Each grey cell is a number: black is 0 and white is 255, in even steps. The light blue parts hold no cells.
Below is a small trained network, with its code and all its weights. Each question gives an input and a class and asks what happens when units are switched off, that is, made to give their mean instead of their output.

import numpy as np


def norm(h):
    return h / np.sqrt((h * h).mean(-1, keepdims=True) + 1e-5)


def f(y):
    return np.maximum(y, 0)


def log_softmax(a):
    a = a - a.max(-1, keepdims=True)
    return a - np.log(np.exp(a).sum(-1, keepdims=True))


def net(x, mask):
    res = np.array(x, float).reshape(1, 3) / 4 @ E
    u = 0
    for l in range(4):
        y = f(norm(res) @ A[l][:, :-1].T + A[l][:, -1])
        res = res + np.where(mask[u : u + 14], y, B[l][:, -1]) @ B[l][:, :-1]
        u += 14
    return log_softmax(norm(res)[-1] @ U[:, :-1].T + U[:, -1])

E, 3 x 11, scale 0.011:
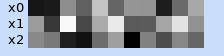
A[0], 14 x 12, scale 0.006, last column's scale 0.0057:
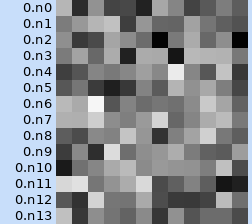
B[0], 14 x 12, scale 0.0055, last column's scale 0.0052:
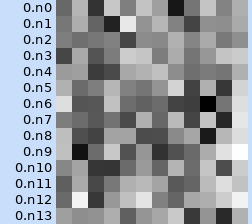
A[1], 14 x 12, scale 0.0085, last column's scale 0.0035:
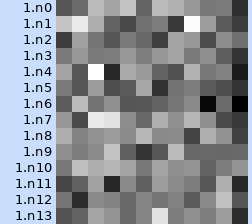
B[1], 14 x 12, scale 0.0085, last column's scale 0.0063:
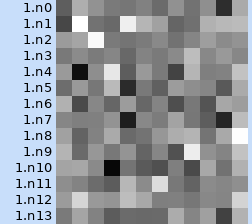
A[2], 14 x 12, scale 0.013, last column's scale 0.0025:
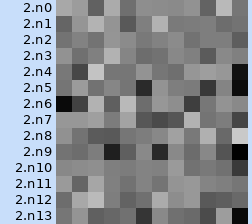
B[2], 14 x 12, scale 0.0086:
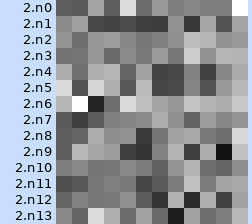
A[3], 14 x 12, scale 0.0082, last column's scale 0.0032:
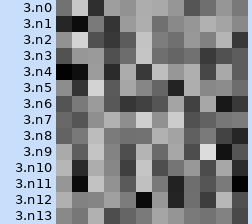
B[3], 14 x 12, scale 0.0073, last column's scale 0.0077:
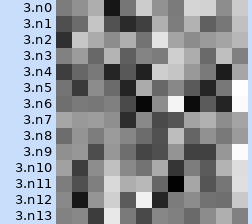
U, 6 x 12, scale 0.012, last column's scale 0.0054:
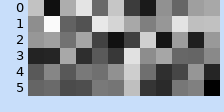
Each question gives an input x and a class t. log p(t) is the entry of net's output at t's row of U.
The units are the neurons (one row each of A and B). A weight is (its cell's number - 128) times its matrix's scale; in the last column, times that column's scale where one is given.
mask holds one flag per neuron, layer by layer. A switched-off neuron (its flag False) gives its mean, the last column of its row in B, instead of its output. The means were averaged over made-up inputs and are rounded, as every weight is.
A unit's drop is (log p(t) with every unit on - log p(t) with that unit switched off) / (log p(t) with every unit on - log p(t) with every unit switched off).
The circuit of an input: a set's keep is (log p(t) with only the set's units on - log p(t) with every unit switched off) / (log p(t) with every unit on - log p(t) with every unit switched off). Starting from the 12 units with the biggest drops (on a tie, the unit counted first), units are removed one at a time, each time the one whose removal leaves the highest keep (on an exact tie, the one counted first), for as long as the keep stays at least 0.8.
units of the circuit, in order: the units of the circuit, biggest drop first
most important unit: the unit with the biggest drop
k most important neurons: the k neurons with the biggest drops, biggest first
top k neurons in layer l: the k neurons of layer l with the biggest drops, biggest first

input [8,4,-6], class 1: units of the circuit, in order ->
2.n6
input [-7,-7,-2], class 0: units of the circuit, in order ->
1.n6, 2.n5
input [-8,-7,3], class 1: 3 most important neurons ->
1.n1, 0.n6, 0.n11
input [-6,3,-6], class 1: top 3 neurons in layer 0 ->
0.n3, 0.n1, 0.n5
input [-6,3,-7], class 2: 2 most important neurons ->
1.n7, 0.n12
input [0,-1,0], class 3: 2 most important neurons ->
2.n0, 3.n4
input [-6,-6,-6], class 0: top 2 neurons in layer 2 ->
2.n6, 2.n5
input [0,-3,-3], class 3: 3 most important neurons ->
0.n9, 2.n0, 3.n4
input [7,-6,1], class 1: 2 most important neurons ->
2.n6, 0.n6
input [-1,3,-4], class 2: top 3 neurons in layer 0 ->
0.n9, 0.n12, 0.n11
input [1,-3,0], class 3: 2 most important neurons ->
0.n9, 2.n0
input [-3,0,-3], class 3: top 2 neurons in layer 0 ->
0.n3, 0.n7
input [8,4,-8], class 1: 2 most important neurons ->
2.n6, 0.n12
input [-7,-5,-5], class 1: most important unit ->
1.n1
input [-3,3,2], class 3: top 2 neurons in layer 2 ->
2.n0, 2.n5
